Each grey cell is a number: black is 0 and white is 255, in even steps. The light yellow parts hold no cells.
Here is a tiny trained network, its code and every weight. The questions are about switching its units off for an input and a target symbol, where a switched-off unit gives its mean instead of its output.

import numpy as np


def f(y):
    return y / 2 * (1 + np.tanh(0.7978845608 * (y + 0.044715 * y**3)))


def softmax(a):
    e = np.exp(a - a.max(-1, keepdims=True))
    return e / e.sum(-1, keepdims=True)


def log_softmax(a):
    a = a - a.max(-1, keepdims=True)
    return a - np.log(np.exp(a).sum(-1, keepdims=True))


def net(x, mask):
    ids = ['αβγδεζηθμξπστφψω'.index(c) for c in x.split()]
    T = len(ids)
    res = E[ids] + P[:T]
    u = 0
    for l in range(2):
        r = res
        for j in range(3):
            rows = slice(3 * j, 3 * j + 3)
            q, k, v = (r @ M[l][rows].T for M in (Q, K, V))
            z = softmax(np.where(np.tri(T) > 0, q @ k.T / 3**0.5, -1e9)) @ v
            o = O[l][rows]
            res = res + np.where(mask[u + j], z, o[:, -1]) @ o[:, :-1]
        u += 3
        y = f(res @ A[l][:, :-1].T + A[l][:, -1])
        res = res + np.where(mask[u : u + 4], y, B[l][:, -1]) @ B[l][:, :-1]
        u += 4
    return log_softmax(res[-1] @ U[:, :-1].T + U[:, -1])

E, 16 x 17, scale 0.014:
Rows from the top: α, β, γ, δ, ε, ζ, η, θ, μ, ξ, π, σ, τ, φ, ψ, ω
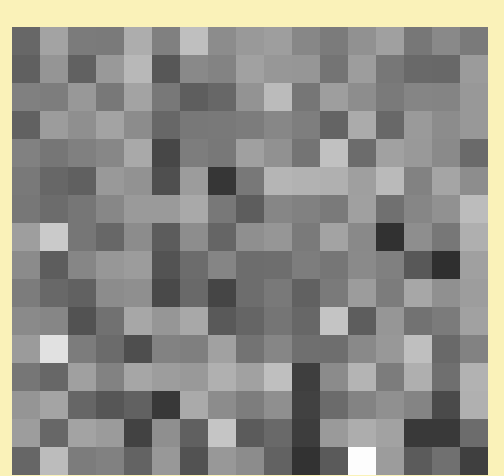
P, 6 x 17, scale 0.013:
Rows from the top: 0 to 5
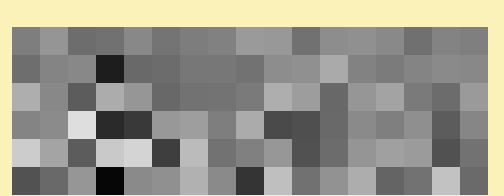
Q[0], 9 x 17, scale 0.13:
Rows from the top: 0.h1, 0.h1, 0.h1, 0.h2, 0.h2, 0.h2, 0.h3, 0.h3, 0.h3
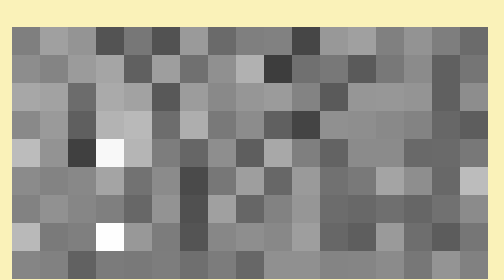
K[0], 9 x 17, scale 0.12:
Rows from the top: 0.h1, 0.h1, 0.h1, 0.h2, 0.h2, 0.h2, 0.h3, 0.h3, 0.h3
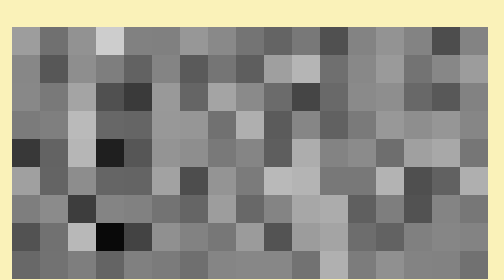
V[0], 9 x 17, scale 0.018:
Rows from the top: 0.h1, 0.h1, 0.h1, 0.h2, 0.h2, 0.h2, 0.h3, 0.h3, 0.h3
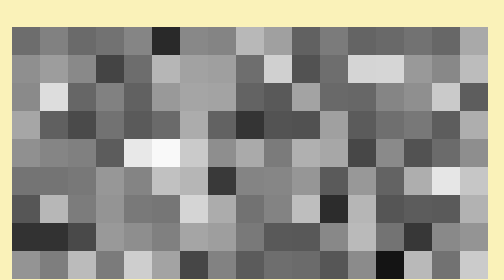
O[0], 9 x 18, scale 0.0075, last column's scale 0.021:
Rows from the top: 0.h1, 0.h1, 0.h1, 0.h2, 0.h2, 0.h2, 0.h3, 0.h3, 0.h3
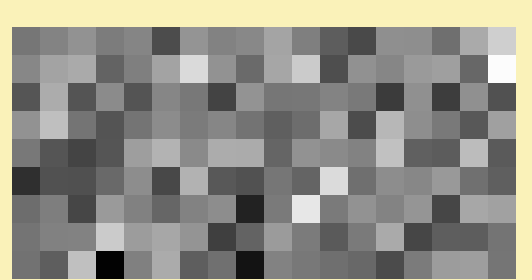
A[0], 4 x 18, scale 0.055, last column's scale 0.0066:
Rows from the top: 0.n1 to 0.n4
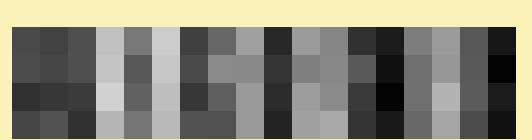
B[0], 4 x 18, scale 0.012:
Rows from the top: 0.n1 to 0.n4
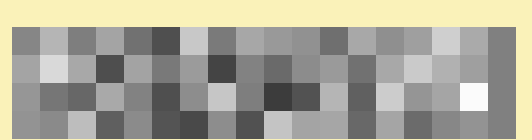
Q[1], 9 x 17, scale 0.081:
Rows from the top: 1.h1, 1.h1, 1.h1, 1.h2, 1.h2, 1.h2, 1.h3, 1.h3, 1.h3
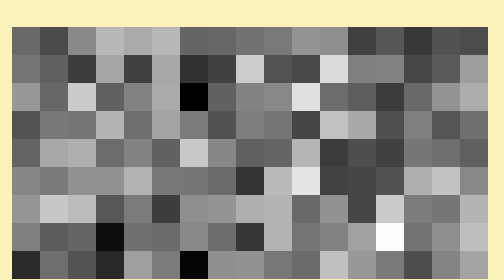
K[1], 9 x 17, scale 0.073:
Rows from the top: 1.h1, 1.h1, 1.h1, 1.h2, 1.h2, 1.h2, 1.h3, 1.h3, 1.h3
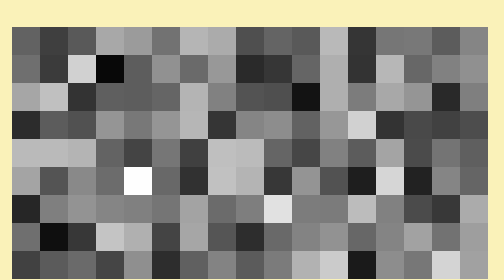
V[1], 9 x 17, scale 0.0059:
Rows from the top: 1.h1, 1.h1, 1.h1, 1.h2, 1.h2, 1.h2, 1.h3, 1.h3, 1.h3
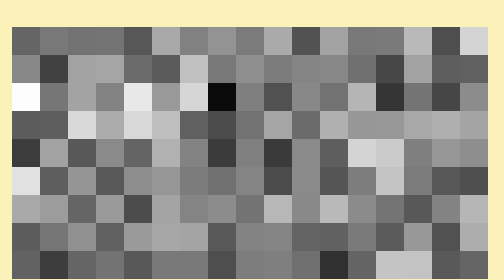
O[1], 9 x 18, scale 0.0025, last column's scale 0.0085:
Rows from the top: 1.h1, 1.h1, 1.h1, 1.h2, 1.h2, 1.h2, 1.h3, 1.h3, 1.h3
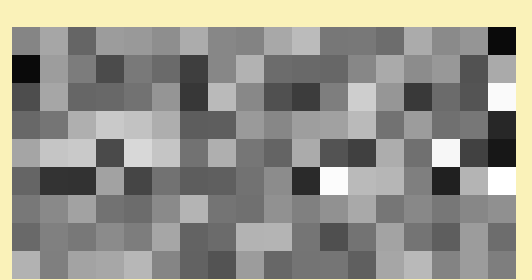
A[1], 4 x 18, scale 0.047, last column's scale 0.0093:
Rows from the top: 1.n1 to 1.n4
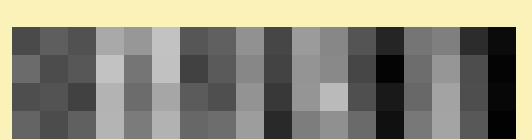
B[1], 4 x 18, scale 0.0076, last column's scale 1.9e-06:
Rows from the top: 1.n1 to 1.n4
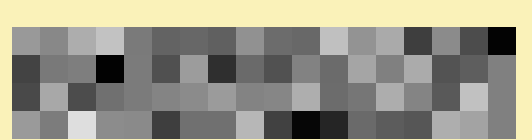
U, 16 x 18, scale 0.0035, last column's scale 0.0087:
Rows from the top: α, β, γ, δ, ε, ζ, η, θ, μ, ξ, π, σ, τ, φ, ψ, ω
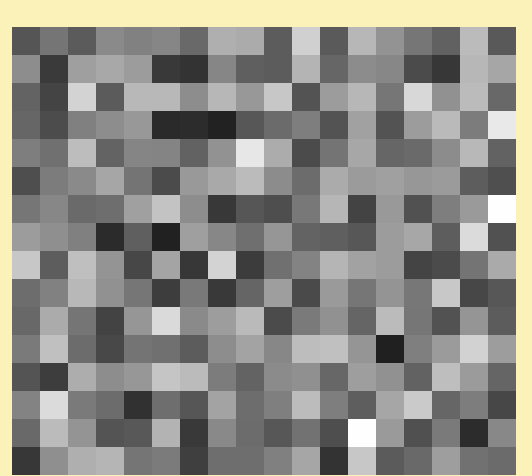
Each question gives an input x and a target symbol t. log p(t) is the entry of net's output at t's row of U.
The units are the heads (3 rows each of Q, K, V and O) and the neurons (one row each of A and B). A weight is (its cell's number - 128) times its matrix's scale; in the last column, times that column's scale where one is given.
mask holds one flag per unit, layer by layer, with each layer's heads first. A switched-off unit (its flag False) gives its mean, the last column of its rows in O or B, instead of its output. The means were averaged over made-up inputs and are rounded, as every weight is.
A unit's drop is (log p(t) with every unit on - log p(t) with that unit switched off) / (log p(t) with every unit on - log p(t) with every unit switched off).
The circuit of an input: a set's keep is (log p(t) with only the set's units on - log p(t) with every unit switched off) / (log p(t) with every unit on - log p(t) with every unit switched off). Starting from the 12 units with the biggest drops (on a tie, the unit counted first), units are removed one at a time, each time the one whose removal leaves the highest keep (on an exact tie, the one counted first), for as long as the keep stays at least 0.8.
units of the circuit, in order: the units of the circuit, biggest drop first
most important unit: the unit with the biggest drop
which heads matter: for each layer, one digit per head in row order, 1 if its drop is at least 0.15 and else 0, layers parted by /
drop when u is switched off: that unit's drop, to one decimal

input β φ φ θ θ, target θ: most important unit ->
0.h3
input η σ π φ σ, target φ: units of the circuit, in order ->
(0.h2 0.h3)
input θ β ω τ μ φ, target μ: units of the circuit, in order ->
(0.h1 0.h2)
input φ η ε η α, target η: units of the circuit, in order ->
(0.h2 0.h3)
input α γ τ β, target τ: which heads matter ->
110 / 000
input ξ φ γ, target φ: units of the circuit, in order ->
(0.h2 0.h1)
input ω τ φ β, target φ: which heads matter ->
011 / 000
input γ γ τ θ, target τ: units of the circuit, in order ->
(0.h1 0.h2)
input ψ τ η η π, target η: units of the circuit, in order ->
(0.h2 0.h3)
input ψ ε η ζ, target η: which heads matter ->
011 / 000
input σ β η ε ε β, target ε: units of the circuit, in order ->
(0.h3 0.h2)
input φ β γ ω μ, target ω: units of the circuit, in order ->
(0.h2 0.h1)
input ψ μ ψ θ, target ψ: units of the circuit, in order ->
(0.h2 0.h1)
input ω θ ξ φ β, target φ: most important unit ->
0.h2
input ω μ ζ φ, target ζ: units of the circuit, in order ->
(0.h3 0.h2)
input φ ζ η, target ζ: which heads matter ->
001 / 000
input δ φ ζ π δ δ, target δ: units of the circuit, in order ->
(0.h2 0.h1)
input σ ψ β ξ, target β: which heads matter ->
111 / 000
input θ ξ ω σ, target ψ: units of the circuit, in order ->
(0.h1 1.h1 0.h2)
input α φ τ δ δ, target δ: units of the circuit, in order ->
(0.h2 0.h3)
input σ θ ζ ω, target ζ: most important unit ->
0.h3
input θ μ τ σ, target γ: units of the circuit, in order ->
(0.h1 0.h2)
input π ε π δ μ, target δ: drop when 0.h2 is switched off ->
0.7
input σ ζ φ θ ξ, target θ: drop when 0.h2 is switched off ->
0.2
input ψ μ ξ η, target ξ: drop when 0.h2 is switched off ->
0.8
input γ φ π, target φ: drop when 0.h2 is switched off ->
0.7
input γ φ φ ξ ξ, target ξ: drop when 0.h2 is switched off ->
0.8
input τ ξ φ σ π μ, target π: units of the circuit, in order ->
(0.h2)
